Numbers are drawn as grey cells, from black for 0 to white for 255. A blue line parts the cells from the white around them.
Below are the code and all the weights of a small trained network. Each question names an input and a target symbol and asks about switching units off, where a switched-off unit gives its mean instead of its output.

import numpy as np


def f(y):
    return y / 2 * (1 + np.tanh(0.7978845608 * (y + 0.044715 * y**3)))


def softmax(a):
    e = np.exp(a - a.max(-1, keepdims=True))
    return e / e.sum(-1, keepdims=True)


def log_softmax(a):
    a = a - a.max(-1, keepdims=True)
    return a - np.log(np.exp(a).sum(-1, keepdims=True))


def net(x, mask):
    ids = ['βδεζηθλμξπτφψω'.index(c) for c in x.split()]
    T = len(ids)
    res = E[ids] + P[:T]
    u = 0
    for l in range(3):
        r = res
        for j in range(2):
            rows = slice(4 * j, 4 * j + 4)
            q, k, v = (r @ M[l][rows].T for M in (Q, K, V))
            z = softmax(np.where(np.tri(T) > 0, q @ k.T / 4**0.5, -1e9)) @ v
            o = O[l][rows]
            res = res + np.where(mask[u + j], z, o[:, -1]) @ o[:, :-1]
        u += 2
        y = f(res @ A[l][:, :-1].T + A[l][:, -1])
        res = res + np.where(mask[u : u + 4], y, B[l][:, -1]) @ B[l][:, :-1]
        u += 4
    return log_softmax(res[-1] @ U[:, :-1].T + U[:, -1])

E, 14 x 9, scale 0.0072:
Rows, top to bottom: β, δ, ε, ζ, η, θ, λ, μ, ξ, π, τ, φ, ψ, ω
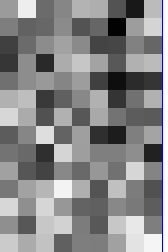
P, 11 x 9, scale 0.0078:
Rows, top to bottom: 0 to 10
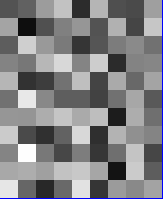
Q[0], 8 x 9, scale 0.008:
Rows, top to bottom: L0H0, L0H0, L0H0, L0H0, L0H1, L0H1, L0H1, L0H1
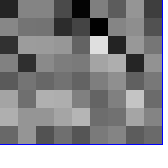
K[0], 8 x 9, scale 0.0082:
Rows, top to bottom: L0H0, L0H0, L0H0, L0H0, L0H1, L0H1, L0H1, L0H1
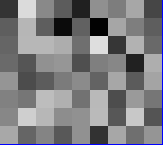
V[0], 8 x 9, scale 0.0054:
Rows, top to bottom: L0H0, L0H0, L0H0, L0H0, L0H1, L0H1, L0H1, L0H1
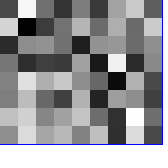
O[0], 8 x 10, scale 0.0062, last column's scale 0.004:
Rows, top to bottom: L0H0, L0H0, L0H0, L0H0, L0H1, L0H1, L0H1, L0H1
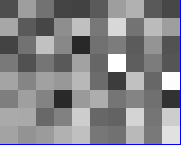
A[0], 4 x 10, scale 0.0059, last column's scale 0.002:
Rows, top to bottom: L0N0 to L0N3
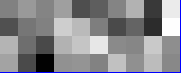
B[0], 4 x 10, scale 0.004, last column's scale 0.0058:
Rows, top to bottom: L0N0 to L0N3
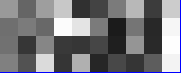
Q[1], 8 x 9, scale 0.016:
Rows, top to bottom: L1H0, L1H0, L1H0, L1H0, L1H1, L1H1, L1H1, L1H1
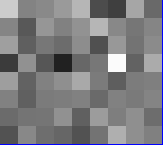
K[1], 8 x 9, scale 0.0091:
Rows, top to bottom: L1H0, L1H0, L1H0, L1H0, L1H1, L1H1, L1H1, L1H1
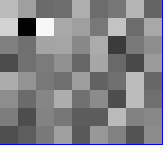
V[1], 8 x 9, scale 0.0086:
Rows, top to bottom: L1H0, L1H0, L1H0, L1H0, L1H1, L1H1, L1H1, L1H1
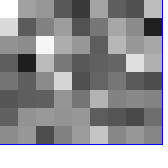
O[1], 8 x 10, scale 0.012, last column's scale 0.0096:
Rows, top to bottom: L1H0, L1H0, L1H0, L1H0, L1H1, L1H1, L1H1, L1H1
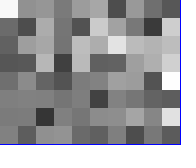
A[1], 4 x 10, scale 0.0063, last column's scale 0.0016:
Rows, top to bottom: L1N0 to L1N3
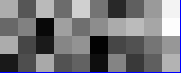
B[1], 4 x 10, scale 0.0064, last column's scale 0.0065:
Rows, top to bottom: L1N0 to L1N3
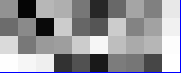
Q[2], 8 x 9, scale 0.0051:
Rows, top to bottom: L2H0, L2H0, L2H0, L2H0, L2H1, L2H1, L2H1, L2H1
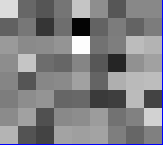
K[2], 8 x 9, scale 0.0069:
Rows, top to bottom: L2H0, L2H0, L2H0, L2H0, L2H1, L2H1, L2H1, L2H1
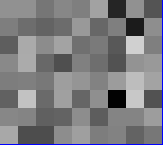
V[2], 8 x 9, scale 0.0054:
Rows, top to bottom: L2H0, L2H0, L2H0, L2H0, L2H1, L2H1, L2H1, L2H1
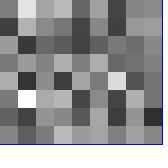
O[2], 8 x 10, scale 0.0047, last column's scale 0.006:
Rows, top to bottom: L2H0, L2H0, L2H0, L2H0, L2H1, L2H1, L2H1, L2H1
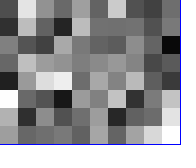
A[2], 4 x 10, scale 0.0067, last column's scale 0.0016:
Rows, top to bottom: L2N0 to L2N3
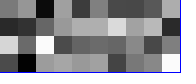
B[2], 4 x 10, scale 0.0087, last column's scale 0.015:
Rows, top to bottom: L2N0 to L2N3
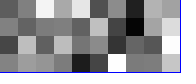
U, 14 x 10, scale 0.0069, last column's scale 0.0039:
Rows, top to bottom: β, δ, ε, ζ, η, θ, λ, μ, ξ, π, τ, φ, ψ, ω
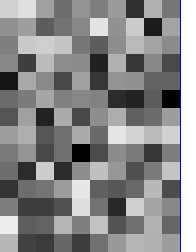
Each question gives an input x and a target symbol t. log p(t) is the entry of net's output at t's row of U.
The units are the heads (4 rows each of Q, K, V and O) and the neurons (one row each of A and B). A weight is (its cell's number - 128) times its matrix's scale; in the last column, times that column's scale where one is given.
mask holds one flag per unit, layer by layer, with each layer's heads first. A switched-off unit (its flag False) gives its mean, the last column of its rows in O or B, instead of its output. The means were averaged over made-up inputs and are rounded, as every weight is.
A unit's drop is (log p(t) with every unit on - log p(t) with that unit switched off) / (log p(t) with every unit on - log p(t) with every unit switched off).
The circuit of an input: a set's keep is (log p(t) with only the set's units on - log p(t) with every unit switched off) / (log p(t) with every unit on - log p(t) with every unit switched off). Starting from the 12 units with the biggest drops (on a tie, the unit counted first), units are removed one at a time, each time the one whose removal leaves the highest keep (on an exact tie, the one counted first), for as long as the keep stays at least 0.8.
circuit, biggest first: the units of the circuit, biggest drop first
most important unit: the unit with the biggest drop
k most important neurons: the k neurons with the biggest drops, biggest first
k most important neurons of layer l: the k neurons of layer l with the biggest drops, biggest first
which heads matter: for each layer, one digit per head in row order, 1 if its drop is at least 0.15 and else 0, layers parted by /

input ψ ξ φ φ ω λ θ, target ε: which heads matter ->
00 / 11 / 00
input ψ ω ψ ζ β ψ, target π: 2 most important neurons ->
L0N2, L2N1
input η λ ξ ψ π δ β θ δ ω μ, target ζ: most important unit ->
L2N3
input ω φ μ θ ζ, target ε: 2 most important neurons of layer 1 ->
L1N2, L1N0
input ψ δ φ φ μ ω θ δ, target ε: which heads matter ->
10 / 11 / 01
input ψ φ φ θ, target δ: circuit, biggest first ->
L1H0, L2N1, L2N0
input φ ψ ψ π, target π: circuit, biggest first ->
L1H0, L2N1
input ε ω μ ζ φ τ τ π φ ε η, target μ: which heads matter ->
10 / 11 / 00
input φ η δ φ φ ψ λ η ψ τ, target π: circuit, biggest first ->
L1H0, L2N1, L2N2
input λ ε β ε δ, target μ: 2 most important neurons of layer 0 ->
L0N3, L0N1
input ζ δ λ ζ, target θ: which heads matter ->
11 / 10 / 11
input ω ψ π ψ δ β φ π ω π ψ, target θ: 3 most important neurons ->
L2N2, L0N3, L1N3
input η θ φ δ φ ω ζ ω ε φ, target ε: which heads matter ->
10 / 11 / 00
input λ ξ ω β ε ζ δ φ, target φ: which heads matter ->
11 / 10 / 00
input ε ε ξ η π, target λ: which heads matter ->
10 / 11 / 01
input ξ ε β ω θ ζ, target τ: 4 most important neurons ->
L0N3, L0N2, L2N0, L1N3
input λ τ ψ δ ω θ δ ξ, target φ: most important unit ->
L1N3
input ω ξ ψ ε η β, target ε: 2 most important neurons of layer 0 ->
L0N2, L0N3
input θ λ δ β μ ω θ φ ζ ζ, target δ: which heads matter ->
10 / 10 / 10
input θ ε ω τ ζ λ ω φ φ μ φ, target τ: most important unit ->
L1H1
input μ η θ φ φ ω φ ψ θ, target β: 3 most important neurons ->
L2N0, L0N2, L0N3
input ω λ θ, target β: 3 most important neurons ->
L0N2, L0N3, L2N0
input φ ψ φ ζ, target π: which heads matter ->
10 / 10 / 00
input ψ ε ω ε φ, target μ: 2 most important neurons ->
L1N3, L0N3
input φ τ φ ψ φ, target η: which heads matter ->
10 / 11 / 00
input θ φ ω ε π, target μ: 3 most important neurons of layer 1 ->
L1N3, L1N2, L1N1
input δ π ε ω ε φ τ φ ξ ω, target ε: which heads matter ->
01 / 11 / 00
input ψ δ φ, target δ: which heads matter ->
00 / 10 / 00
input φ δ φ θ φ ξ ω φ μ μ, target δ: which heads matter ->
10 / 10 / 00
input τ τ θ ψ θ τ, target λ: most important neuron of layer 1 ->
L1N3
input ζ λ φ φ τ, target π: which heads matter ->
10 / 10 / 00
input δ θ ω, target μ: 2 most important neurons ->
L0N2, L0N3
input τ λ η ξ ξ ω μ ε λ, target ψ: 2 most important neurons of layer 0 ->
L0N2, L0N3
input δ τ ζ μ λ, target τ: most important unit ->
L2H1
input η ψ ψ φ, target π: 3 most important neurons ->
L1N3, L2N1, L2N2
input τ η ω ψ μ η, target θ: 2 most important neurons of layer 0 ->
L0N0, L0N1
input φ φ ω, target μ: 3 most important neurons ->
L0N2, L2N2, L0N3
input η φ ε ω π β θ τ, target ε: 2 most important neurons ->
L1N2, L0N3
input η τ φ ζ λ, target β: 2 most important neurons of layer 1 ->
L1N2, L1N3
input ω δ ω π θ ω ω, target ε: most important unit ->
L1H1
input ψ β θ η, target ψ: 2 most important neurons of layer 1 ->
L1N2, L1N3
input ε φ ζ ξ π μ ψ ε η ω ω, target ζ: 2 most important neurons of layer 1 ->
L1N0, L1N3
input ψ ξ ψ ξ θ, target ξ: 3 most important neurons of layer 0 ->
L0N3, L0N1, L0N2
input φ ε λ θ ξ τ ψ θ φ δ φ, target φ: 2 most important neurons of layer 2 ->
L2N3, L2N1
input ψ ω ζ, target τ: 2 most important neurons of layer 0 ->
L0N3, L0N2
